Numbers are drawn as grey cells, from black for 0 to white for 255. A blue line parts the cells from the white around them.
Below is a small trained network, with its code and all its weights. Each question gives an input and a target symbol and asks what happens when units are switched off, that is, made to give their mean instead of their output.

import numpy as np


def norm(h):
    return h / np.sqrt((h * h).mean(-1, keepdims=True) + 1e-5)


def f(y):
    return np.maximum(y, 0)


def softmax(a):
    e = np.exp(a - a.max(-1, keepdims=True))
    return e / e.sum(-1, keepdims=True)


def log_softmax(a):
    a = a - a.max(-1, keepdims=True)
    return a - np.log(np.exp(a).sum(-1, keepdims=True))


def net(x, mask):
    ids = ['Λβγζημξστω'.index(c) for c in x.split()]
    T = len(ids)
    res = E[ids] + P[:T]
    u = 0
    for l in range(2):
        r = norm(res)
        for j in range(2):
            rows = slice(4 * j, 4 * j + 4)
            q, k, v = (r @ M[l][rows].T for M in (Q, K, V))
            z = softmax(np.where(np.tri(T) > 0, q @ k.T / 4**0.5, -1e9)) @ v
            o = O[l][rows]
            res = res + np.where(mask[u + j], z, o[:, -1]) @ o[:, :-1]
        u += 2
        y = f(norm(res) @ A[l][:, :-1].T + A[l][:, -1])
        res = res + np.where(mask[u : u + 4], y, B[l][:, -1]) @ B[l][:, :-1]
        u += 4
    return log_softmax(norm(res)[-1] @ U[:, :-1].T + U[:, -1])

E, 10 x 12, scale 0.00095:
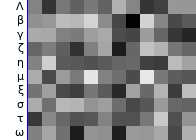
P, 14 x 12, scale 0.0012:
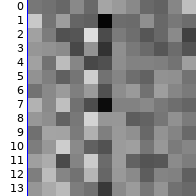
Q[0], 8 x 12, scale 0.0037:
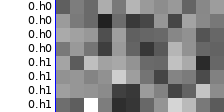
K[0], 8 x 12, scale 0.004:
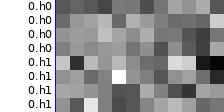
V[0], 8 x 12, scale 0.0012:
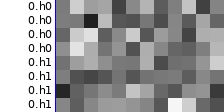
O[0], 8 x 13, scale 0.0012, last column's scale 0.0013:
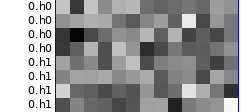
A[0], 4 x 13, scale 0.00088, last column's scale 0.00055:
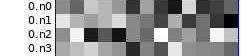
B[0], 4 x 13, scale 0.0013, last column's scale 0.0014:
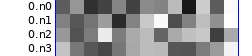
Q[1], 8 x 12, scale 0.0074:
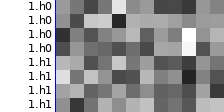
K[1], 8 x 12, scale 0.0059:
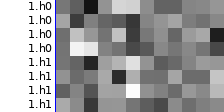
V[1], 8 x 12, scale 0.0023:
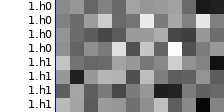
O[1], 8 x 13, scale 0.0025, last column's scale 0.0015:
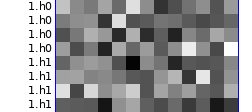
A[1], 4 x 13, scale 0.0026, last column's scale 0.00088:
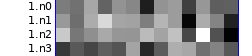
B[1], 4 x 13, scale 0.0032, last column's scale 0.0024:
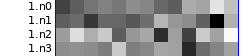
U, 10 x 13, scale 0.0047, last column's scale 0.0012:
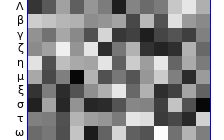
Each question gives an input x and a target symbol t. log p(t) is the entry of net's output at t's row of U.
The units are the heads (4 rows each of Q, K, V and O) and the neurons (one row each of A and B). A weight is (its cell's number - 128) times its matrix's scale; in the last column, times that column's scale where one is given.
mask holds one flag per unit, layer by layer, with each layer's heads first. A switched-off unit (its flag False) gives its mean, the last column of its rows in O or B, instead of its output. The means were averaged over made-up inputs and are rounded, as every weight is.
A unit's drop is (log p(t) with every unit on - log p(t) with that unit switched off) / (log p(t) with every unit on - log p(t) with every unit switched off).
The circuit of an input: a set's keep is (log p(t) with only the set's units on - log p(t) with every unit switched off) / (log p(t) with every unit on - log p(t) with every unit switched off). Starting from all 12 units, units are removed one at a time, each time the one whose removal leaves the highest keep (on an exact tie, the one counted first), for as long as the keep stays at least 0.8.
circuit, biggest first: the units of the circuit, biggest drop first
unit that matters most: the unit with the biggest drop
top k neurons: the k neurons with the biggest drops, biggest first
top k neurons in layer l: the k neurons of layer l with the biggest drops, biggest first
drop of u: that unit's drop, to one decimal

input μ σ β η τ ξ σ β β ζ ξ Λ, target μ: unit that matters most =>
1.h0
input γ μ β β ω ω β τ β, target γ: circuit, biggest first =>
1.h0, 1.h1
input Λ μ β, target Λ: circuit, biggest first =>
1.h0, 1.n0
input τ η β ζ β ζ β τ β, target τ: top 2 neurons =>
1.n1, 0.n2
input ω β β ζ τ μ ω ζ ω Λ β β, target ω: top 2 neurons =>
0.n1, 1.n2
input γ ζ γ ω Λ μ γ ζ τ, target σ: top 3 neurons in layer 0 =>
0.n3, 0.n1, 0.n0
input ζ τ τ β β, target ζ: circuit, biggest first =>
0.n2, 1.h0, 0.h0, 1.n2
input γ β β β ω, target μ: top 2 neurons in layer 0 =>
0.n0, 0.n2
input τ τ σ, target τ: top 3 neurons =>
1.n1, 0.n0, 0.n2
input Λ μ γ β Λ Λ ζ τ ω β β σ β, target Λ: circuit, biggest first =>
1.h0, 1.n0, 1.h1
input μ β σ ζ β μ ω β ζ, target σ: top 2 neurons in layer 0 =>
0.n3, 0.n1
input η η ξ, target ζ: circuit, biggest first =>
1.n3, 0.h1, 1.h0
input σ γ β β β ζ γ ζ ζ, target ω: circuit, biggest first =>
1.h1, 1.h0
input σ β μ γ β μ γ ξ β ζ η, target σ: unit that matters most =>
0.h1
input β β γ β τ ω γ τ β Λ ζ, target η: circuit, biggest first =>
1.h1, 0.n0
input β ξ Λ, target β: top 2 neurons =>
1.n2, 0.n0
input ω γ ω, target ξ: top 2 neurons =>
1.n3, 0.n0
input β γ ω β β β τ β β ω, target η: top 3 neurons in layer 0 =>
0.n0, 0.n3, 0.n1
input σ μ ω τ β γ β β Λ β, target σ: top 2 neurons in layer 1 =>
1.n1, 1.n0
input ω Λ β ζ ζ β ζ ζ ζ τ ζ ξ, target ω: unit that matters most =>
1.h0
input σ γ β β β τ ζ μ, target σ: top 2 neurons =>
1.n1, 1.n0
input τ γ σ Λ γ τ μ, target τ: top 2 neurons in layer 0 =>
0.n2, 0.n0
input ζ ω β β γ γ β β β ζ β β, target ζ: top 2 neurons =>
0.n2, 1.n2
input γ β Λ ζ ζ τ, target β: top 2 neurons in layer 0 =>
0.n3, 0.n1
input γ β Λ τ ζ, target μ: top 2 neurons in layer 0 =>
0.n2, 0.n1
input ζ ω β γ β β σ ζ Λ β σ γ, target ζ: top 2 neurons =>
0.n2, 1.n2
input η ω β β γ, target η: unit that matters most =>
1.h1
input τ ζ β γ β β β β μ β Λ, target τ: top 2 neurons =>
1.n1, 0.n1
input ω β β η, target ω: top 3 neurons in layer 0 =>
0.n1, 0.n3, 0.n2
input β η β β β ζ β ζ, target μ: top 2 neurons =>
1.n2, 0.n1
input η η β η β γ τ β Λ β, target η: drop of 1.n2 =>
0.2
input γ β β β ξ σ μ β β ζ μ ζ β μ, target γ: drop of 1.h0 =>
0.5
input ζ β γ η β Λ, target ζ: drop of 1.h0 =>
0.6
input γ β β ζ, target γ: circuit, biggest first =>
1.h0
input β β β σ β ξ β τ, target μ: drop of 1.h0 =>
0.3
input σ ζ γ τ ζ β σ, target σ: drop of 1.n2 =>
0.0
